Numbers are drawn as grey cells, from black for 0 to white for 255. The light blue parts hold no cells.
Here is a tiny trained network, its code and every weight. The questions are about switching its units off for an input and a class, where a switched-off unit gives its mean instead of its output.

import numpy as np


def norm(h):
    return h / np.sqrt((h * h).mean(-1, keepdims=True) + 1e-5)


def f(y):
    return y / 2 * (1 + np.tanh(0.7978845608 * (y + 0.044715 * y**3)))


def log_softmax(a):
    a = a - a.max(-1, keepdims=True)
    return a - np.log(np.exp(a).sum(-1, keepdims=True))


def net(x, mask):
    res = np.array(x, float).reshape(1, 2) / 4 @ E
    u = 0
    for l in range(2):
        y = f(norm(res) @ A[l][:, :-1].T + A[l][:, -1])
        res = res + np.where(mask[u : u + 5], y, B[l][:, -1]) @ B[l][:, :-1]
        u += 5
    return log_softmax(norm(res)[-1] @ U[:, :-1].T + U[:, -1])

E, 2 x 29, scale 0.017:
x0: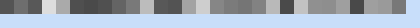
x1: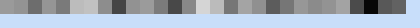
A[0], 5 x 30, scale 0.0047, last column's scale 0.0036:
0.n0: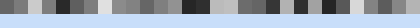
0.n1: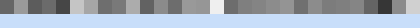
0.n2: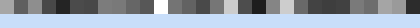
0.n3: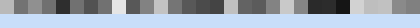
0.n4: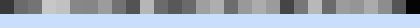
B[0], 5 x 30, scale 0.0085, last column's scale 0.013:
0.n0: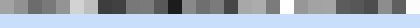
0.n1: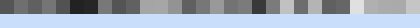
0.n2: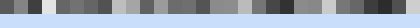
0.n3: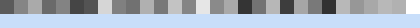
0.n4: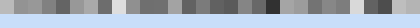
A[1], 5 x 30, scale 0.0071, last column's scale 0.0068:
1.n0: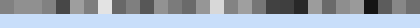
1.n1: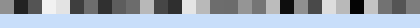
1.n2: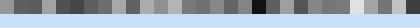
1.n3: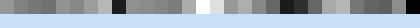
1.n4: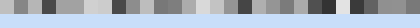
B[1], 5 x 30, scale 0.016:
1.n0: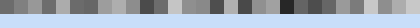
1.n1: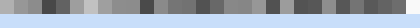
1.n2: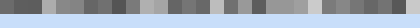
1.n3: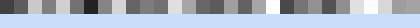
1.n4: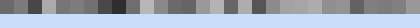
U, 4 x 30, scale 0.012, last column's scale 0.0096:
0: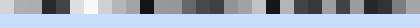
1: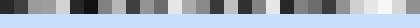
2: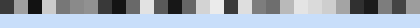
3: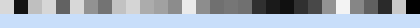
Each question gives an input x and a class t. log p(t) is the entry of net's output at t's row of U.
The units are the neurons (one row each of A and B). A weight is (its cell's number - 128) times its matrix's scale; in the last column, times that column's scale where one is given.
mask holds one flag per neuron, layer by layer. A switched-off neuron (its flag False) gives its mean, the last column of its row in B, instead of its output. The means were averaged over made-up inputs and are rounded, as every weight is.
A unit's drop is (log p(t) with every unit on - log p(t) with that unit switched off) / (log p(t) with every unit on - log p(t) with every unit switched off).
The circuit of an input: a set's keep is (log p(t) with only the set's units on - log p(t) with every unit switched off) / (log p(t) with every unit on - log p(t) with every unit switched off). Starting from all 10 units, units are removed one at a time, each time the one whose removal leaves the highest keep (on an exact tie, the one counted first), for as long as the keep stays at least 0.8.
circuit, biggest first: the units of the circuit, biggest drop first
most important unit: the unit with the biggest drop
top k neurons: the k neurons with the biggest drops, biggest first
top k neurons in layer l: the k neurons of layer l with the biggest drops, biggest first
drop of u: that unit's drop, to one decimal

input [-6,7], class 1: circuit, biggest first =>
1.n0
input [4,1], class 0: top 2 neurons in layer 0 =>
0.n3, 0.n1
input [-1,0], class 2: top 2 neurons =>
0.n0, 1.n1
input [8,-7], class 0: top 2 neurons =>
1.n1, 0.n1
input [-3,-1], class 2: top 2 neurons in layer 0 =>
0.n0, 0.n4
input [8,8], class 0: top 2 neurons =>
1.n1, 0.n3
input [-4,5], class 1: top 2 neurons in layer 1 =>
1.n0, 1.n1
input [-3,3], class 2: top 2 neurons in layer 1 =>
1.n1, 1.n3
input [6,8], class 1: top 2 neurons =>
1.n3, 0.n0
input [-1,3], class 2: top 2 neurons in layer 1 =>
1.n2, 1.n3
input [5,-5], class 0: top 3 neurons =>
1.n1, 0.n1, 1.n3
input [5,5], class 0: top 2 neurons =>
1.n1, 0.n3
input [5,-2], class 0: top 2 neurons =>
1.n1, 0.n1
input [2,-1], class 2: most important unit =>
0.n4
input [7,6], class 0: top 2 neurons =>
1.n1, 0.n3
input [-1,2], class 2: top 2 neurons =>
0.n1, 1.n2
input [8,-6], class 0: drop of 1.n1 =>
0.7
